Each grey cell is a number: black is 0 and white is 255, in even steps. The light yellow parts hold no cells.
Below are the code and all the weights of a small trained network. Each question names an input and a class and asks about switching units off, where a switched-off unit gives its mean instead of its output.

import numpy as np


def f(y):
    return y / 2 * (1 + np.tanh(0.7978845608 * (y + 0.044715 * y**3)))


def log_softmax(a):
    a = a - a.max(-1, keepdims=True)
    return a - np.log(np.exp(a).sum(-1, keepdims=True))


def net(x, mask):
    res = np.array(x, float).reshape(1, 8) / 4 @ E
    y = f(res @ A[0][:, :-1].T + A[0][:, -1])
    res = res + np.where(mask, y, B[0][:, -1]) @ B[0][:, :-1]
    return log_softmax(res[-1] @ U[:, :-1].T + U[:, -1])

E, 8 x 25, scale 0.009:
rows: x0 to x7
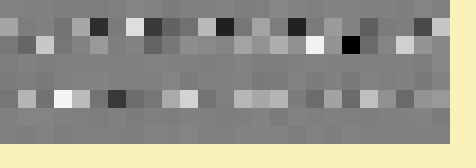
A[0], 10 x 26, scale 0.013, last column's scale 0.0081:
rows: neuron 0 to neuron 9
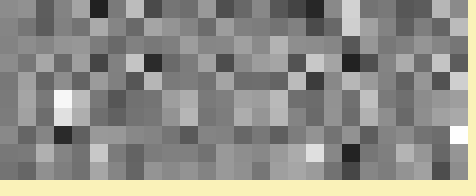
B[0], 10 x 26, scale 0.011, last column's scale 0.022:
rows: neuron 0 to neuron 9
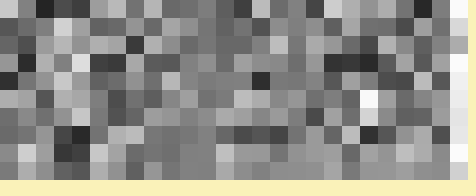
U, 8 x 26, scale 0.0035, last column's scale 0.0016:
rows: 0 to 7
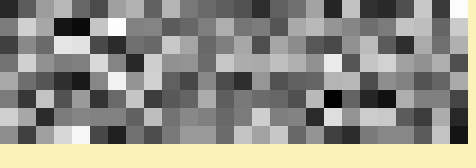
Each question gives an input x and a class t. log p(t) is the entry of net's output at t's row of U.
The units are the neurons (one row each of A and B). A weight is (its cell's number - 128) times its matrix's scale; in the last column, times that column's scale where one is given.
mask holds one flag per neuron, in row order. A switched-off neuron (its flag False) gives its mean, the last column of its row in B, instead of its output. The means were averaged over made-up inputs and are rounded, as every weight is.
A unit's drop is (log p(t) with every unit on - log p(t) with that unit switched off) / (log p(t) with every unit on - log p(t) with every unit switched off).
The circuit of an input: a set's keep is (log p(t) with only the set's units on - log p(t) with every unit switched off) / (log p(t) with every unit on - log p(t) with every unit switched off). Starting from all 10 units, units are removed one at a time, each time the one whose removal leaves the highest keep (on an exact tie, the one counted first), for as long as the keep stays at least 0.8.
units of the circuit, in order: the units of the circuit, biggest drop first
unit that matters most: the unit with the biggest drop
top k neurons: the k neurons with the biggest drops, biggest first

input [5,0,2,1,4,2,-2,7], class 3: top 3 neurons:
neuron 3; neuron 4; neuron 1
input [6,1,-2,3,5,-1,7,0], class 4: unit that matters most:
neuron 3
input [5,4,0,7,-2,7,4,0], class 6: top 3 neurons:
neuron 0; neuron 4; neuron 1
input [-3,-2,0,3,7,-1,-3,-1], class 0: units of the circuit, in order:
neuron 8; neuron 5
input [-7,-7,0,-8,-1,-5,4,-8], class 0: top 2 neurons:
neuron 4; neuron 0
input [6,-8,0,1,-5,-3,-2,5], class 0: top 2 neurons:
neuron 4; neuron 1
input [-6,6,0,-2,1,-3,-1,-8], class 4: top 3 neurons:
neuron 0; neuron 4; neuron 1
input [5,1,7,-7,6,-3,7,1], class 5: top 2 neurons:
neuron 3; neuron 0
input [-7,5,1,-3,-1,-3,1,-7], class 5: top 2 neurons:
neuron 3; neuron 8
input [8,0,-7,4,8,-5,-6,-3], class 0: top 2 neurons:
neuron 4; neuron 1
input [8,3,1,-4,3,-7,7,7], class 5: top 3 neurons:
neuron 3; neuron 8; neuron 9
